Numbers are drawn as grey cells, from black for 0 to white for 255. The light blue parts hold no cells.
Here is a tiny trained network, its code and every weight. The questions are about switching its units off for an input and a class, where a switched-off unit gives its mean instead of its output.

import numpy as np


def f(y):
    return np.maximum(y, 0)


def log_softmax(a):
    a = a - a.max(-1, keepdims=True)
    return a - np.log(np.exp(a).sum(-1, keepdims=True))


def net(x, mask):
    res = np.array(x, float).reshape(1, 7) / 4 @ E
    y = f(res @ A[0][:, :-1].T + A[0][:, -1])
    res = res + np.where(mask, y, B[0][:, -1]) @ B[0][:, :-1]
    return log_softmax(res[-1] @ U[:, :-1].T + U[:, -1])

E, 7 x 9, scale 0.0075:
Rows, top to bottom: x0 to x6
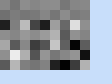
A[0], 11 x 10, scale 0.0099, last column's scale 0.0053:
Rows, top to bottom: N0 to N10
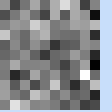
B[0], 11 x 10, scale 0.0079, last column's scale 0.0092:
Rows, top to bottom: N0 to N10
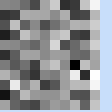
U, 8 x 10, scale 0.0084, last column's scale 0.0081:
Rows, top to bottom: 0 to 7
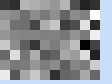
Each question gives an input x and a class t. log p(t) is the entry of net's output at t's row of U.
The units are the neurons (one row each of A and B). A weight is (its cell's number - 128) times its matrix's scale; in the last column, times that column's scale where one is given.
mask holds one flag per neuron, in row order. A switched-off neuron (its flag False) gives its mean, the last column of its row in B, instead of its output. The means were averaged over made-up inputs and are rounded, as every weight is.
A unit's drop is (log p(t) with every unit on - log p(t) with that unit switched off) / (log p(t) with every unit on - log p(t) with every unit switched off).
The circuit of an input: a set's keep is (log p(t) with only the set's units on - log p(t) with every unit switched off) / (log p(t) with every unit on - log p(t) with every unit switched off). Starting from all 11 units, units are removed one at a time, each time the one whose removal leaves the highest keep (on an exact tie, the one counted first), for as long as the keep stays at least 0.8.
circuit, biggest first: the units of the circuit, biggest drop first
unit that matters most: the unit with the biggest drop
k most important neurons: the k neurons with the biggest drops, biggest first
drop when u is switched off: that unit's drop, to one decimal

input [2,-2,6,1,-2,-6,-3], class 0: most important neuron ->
[N1]
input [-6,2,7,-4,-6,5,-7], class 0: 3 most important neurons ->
[N1; N5; N8]
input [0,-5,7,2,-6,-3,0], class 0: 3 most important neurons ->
[N1; N8; N5]
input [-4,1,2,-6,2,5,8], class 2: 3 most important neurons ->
[N6; N4; N7]
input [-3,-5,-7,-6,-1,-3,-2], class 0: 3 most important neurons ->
[N9; N3; N8]
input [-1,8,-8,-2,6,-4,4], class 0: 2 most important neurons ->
[N3; N9]
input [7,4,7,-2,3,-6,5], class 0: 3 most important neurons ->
[N1; N5; N0]
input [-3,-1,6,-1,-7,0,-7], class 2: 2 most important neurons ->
[N0; N8]
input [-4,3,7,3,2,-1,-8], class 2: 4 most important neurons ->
[N0; N3; N9; N7]
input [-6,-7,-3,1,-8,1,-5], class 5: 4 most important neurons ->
[N2; N7; N4; N10]
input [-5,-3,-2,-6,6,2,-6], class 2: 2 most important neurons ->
[N0; N7]
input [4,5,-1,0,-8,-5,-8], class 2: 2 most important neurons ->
[N0; N8]
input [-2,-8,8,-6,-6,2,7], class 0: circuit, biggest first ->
[N1; N5]
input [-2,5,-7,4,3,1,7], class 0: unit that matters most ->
N3
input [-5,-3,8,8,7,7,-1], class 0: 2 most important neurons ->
[N1; N7]
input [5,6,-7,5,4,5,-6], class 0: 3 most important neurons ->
[N3; N9; N7]
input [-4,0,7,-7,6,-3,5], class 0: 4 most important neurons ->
[N1; N5; N0; N2]
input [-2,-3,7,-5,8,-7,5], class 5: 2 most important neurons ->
[N8; N3]
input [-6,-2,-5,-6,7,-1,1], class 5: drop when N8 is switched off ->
0.9
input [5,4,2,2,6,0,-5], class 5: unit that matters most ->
N8
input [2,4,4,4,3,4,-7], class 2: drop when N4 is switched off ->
-0.1
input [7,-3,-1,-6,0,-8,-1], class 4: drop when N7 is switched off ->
0.8
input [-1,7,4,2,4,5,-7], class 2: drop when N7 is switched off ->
0.2
